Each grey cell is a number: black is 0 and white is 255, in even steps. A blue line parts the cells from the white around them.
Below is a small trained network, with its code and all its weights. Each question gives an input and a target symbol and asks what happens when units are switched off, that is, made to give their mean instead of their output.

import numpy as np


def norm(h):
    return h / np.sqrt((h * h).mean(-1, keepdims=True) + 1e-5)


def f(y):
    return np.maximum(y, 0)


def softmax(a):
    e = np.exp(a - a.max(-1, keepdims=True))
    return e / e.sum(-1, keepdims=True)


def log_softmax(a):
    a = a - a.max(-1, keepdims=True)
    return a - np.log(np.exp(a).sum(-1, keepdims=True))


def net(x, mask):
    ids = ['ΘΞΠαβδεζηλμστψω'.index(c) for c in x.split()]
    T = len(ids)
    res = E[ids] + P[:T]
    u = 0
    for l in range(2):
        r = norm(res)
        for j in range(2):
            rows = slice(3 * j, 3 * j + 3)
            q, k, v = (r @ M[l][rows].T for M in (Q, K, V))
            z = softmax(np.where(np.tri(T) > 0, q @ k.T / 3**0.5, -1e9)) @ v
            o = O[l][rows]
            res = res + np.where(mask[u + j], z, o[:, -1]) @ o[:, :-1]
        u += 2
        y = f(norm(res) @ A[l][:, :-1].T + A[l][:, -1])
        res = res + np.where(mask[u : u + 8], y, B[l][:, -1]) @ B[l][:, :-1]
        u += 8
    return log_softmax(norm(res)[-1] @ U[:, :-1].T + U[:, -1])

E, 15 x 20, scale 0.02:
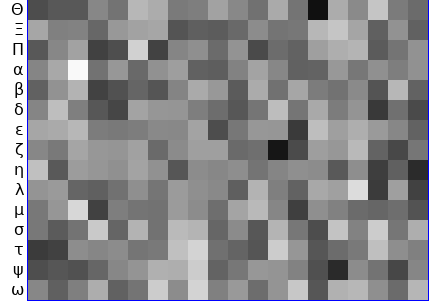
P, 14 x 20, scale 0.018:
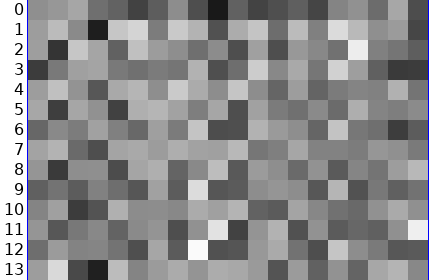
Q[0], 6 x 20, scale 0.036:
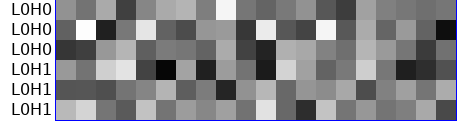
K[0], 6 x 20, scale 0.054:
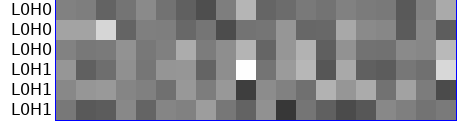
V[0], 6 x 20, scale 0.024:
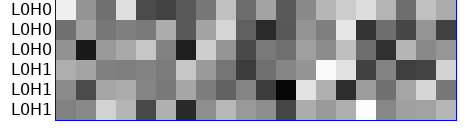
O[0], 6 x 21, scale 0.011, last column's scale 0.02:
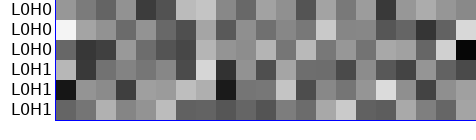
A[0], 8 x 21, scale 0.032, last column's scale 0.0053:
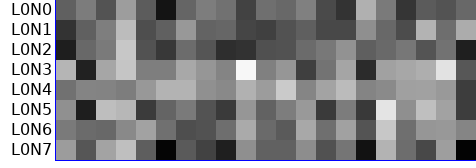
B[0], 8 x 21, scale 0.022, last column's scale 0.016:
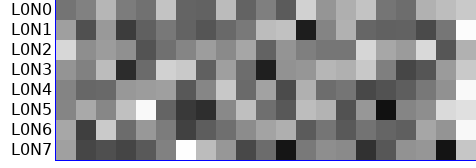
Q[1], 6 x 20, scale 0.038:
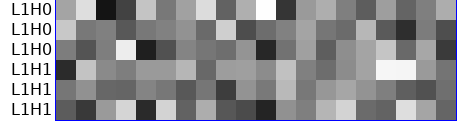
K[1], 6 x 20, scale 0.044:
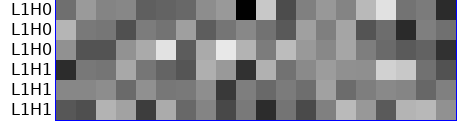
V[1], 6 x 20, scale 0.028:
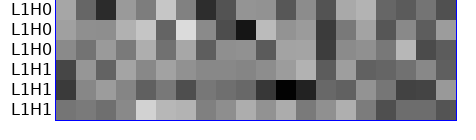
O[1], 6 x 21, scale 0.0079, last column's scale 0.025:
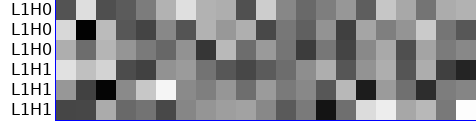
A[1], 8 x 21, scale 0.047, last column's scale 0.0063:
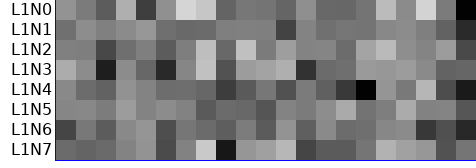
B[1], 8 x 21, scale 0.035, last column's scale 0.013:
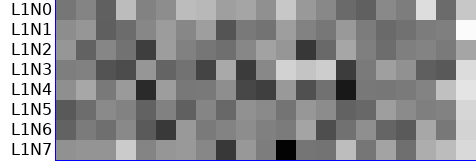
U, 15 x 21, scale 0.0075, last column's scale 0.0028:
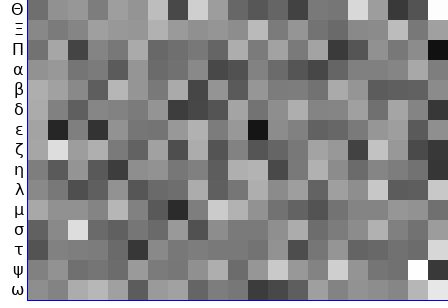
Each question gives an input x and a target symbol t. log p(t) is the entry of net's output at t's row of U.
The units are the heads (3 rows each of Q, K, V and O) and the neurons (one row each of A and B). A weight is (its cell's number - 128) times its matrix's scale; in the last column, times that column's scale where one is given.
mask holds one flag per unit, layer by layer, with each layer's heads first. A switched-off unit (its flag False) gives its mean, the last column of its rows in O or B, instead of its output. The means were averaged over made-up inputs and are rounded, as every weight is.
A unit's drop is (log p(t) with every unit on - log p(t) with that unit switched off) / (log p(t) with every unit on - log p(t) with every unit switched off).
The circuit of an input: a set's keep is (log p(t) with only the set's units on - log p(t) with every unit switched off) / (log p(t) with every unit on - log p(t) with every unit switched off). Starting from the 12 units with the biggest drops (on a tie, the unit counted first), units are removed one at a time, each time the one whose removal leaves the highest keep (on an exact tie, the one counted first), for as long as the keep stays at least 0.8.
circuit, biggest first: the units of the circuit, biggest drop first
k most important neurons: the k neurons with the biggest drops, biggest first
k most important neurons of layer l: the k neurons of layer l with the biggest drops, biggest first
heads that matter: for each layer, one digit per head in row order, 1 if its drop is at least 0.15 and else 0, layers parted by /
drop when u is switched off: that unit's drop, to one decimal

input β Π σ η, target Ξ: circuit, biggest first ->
L0N2, L1N0, L0H0
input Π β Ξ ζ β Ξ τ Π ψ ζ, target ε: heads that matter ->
11 / 00
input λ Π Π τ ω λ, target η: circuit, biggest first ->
L0H0, L0N1
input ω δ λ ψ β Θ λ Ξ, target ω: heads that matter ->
01 / 00
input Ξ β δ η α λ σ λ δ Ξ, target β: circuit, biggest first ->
L0H0, L0H1
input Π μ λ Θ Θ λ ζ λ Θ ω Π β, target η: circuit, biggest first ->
L0H0, L0N1
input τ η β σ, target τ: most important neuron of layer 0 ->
L0N0
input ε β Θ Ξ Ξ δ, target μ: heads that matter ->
10 / 00
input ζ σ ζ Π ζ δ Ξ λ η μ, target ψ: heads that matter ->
01 / 00
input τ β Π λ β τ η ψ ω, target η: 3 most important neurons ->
L0N1, L0N3, L0N4
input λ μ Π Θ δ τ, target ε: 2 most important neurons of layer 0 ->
L0N3, L0N7
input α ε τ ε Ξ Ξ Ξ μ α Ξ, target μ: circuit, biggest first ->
L0H0, L0N5, L0N1
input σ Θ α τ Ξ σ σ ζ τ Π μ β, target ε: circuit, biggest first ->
L0H0, L0N7
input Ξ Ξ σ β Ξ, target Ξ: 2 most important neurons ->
L1N0, L0N1
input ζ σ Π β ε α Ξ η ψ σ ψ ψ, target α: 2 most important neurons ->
L1N4, L0N7
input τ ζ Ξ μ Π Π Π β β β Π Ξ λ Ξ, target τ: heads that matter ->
01 / 10
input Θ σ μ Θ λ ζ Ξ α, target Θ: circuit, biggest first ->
L0H1
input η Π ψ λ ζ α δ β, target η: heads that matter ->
11 / 00
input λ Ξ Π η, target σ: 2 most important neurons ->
L1N5, L0N2
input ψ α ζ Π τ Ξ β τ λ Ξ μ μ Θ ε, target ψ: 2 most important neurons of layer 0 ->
L0N0, L0N7
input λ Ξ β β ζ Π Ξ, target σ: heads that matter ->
01 / 00
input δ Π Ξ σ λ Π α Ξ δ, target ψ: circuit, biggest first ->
L0H0, L0N3
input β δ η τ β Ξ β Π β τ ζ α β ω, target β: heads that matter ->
11 / 10
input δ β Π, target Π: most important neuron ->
L0N3
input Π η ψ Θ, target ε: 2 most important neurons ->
L0N0, L0N7
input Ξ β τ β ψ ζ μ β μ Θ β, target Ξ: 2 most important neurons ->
L0N1, L0N6
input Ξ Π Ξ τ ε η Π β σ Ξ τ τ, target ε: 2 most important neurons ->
L0N7, L0N3
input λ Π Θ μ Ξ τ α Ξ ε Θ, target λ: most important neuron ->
L1N3
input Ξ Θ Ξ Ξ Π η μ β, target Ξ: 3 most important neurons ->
L0N1, L0N6, L1N0
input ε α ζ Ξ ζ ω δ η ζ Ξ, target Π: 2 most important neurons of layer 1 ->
L1N1, L1N5
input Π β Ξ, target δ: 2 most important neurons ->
L1N3, L1N7
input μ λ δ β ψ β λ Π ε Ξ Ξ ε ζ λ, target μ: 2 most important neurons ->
L0N6, L0N7
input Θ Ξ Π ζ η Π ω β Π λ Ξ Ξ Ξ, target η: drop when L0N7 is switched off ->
0.0
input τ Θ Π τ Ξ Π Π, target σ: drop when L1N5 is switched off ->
0.6
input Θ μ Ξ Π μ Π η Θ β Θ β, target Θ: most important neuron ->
L0N4
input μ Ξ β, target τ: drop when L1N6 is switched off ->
0.6
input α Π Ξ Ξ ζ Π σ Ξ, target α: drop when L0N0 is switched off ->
0.1
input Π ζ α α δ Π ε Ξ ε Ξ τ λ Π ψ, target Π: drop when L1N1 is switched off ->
0.1
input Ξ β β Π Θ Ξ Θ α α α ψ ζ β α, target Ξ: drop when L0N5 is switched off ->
0.1
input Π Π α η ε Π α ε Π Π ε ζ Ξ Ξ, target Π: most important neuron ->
L0N4
